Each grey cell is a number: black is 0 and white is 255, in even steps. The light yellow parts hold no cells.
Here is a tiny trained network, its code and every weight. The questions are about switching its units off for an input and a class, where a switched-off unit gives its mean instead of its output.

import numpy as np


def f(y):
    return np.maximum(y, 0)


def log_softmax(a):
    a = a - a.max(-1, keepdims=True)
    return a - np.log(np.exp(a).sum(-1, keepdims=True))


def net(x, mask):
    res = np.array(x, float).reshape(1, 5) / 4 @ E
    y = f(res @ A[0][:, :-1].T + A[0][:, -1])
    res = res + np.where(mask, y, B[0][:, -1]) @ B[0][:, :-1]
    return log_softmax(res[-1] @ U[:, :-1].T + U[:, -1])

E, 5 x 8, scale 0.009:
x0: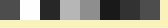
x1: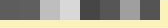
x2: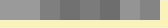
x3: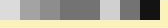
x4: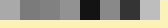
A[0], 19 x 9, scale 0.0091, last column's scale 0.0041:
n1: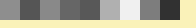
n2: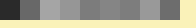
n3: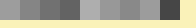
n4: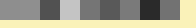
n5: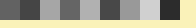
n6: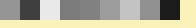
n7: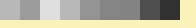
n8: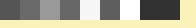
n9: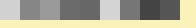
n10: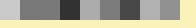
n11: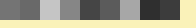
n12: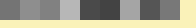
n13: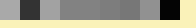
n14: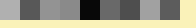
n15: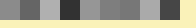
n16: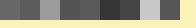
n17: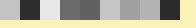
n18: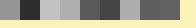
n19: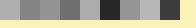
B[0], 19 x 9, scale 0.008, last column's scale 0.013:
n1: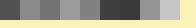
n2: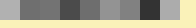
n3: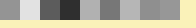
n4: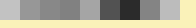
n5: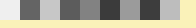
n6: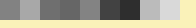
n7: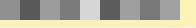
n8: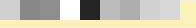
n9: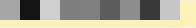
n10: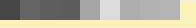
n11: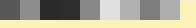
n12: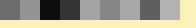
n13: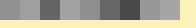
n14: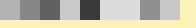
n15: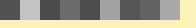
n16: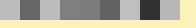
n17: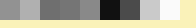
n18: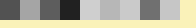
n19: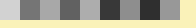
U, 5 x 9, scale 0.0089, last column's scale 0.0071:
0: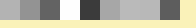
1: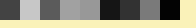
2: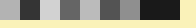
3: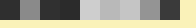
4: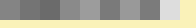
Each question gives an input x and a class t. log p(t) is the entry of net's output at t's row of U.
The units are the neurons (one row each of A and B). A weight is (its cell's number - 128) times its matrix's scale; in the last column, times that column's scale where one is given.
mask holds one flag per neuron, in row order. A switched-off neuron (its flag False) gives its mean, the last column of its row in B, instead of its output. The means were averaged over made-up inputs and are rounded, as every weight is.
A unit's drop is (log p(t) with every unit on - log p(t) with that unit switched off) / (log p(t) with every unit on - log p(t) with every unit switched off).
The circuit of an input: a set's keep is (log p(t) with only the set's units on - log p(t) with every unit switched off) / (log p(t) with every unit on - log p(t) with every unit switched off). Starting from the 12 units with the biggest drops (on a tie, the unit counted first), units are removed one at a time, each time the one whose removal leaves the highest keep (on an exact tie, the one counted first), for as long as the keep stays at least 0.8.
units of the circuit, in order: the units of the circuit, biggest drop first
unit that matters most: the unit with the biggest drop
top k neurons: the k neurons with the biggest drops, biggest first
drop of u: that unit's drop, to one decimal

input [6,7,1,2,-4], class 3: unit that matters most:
n12
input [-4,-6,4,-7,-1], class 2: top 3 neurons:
[n5, n19, n16]
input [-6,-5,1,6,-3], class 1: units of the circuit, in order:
[n17, n1]
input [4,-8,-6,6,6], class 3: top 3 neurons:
[n10, n8, n5]
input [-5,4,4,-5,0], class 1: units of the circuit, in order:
[n6, n17]
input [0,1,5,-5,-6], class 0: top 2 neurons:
[n8, n9]
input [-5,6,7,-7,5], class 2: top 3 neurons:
[n5, n16, n8]
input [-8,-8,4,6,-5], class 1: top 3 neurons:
[n17, n1, n6]
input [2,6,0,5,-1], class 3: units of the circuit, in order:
[n11, n12]
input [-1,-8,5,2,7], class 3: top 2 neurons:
[n10, n8]
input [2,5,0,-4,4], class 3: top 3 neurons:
[n8, n12, n18]
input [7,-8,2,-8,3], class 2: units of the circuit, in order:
[n16, n19, n17]
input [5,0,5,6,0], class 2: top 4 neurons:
[n17, n6, n1, n9]
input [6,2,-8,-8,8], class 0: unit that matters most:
n14
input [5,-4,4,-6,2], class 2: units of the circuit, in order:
[n16, n17, n19]
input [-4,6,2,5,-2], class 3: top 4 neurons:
[n11, n18, n5, n16]
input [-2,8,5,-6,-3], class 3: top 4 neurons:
[n18, n11, n12, n9]
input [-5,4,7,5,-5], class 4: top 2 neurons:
[n8, n14]
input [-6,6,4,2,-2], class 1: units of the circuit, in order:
[n17, n6]
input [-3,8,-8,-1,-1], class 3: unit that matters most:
n18
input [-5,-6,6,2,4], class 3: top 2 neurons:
[n10, n8]
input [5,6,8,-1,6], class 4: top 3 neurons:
[n8, n12, n4]
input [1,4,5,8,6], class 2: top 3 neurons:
[n9, n8, n7]
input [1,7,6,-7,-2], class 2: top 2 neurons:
[n5, n19]
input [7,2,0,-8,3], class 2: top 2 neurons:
[n16, n17]
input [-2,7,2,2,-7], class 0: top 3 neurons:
[n8, n10, n3]
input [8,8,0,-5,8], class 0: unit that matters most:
n14
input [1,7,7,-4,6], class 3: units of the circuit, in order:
[n18, n12]
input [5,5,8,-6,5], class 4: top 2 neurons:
[n8, n12]
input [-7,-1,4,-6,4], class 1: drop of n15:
0.1
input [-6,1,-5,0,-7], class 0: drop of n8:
2.1
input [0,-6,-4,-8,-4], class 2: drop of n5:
0.4
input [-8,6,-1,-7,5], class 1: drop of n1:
0.2
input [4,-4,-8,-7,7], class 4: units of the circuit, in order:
[n16]
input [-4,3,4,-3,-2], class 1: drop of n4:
-0.1
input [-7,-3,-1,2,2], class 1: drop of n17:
0.2
